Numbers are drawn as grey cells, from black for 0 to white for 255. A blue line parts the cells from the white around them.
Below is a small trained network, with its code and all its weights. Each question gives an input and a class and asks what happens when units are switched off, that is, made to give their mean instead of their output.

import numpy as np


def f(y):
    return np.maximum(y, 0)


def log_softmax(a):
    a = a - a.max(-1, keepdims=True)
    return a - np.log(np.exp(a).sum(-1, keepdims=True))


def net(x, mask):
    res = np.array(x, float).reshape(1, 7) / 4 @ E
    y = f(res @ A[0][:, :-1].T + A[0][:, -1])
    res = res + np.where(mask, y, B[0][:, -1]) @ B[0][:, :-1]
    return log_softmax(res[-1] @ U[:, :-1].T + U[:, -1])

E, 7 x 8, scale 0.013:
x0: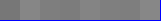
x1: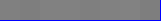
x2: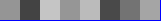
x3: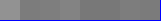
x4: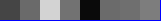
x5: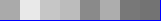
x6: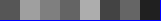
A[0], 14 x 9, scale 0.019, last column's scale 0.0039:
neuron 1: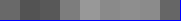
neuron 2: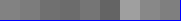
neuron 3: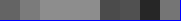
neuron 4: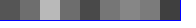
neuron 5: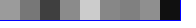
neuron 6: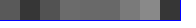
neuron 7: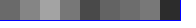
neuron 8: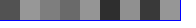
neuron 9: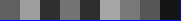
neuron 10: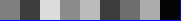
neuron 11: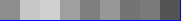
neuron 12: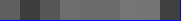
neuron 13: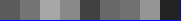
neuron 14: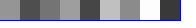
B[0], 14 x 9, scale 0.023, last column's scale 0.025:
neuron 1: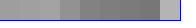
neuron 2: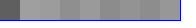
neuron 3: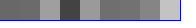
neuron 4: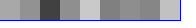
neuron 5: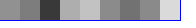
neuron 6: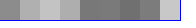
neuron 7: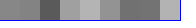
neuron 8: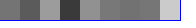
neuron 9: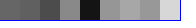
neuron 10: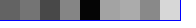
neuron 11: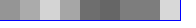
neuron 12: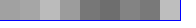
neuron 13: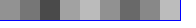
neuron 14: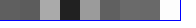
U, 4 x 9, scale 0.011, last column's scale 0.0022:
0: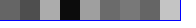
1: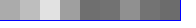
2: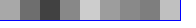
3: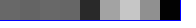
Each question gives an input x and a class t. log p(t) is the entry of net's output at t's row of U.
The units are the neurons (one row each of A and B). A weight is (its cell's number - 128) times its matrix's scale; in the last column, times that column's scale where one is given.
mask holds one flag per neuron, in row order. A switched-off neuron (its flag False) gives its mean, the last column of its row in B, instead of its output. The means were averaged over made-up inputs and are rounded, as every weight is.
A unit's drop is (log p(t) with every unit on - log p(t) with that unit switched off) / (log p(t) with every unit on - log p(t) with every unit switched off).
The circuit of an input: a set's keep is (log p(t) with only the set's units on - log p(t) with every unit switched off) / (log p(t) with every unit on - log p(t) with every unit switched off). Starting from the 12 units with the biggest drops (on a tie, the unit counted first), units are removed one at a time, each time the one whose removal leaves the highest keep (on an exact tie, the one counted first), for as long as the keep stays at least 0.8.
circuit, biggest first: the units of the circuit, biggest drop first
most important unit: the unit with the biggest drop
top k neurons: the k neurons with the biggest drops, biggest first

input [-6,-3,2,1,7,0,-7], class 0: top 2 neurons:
(neuron 14; neuron 5)
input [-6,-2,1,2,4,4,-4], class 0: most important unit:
neuron 14
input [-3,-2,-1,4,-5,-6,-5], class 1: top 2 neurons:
(neuron 6; neuron 1)
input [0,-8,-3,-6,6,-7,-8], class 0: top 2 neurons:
(neuron 14; neuron 11)
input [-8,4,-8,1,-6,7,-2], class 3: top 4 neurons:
(neuron 9; neuron 6; neuron 12; neuron 1)
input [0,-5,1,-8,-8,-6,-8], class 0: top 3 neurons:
(neuron 14; neuron 4; neuron 13)
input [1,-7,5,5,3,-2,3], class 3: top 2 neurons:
(neuron 10; neuron 14)
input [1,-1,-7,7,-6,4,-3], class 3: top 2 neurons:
(neuron 9; neuron 4)
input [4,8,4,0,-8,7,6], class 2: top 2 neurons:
(neuron 5; neuron 14)
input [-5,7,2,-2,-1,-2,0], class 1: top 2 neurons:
(neuron 9; neuron 14)
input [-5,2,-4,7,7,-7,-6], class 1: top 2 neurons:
(neuron 6; neuron 12)
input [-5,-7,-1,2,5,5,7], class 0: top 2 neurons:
(neuron 3; neuron 8)
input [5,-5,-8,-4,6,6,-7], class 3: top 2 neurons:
(neuron 9; neuron 8)
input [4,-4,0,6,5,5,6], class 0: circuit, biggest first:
(neuron 3)
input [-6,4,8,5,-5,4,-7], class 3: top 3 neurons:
(neuron 10; neuron 8; neuron 3)
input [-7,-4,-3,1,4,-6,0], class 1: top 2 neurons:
(neuron 6; neuron 12)
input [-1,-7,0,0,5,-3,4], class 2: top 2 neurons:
(neuron 14; neuron 4)
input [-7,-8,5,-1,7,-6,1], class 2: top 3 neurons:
(neuron 4; neuron 13; neuron 11)
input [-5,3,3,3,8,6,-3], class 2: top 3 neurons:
(neuron 13; neuron 4; neuron 7)
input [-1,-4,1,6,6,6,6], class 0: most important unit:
neuron 3
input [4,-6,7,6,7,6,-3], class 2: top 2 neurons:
(neuron 13; neuron 4)
